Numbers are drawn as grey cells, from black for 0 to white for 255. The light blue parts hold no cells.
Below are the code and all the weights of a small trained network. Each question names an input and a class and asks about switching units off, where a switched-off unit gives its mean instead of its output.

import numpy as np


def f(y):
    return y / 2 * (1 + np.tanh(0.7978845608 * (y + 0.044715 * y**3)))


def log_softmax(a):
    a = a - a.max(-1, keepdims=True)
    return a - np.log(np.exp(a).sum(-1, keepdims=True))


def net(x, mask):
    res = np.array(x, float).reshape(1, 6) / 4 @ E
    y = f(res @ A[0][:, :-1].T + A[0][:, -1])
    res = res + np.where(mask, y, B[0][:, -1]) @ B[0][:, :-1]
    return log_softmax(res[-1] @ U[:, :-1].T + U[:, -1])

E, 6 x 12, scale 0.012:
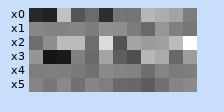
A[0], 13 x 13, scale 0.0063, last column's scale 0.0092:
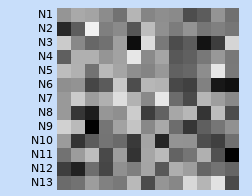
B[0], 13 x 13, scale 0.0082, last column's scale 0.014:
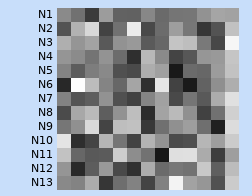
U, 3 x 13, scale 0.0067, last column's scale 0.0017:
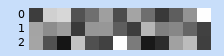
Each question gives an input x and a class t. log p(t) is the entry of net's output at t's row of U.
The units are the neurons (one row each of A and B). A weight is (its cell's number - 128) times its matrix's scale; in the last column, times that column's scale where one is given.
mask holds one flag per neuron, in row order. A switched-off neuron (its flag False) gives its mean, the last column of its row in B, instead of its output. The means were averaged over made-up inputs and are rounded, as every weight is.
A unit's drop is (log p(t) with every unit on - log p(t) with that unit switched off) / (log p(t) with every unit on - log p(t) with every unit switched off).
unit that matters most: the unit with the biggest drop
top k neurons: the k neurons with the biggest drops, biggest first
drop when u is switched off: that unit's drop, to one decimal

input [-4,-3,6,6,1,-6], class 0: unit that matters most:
N8
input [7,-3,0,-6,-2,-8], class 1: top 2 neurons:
N11; N6
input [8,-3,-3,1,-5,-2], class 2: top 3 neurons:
N10; N12; N9
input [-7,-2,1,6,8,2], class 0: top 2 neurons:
N8; N3
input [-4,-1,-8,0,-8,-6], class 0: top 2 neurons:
N6; N11
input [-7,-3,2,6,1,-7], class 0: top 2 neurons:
N8; N3
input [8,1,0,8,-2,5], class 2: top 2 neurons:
N10; N12
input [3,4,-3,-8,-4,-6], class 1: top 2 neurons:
N11; N3
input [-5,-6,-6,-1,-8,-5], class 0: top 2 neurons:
N6; N11
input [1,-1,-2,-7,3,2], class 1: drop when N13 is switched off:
-0.3
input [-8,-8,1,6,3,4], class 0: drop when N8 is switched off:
0.3
